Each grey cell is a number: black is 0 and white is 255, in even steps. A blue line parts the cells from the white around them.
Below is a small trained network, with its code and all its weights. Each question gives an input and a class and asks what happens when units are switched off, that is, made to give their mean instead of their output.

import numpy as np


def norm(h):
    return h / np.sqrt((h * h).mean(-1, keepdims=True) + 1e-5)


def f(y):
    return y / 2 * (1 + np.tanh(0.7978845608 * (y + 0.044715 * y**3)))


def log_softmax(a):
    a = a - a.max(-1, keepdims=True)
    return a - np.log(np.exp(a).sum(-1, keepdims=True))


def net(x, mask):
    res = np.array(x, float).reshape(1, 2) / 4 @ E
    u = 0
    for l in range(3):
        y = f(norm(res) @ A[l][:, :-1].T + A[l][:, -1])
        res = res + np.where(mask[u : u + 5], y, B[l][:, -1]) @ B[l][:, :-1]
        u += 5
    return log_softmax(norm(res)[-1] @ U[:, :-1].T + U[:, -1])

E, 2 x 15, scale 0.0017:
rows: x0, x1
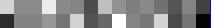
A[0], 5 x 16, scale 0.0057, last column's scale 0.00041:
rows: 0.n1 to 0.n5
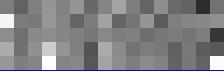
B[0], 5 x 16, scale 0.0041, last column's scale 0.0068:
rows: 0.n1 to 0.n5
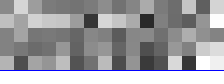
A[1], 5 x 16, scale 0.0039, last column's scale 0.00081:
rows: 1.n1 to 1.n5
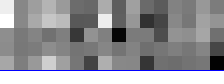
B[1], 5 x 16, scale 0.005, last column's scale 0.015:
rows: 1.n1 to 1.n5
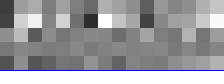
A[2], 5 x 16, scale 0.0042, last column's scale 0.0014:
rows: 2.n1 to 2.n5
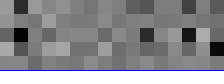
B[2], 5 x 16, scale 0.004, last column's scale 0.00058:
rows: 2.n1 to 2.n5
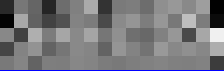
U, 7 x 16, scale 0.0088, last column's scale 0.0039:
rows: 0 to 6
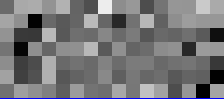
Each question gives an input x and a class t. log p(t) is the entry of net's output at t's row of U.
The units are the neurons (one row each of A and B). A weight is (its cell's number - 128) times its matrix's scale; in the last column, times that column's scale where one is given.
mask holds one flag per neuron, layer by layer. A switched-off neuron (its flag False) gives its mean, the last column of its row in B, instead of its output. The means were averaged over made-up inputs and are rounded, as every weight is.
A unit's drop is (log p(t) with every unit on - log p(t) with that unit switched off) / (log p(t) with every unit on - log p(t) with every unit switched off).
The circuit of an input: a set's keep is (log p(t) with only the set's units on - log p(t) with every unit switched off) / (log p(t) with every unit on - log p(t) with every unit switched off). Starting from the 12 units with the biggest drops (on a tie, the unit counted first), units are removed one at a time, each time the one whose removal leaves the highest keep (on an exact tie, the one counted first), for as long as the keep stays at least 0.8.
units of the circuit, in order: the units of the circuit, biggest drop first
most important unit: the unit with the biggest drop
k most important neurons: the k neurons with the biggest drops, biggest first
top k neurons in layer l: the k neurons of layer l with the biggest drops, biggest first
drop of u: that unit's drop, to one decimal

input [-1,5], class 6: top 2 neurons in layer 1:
1.n2, 1.n1
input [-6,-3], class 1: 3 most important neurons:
0.n2, 1.n2, 0.n5
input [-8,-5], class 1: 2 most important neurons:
0.n2, 1.n2
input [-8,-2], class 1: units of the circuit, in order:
0.n2, 1.n2, 0.n5
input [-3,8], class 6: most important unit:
1.n2
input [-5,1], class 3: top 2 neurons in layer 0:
0.n2, 0.n1
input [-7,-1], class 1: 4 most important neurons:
0.n2, 1.n2, 0.n5, 1.n1
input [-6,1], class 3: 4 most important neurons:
1.n2, 0.n2, 0.n1, 0.n5
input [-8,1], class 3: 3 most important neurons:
1.n2, 0.n1, 0.n2
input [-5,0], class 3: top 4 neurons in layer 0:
0.n1, 0.n2, 0.n5, 0.n4
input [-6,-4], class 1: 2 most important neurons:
0.n2, 1.n2
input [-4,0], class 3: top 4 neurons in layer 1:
1.n2, 1.n3, 1.n1, 1.n5
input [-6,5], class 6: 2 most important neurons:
0.n5, 1.n2
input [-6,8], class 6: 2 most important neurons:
1.n2, 0.n5
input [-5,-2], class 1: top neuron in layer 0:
0.n2
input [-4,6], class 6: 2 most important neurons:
1.n2, 0.n5
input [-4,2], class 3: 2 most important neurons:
0.n1, 1.n3
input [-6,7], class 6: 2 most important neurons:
0.n5, 1.n2
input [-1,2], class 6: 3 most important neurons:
0.n5, 0.n2, 1.n2
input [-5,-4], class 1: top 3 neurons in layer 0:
0.n2, 0.n5, 0.n4
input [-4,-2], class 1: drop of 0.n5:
0.8
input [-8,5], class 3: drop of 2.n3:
0.1
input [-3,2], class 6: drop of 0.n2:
0.8
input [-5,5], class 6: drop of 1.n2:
0.6
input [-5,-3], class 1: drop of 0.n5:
0.8
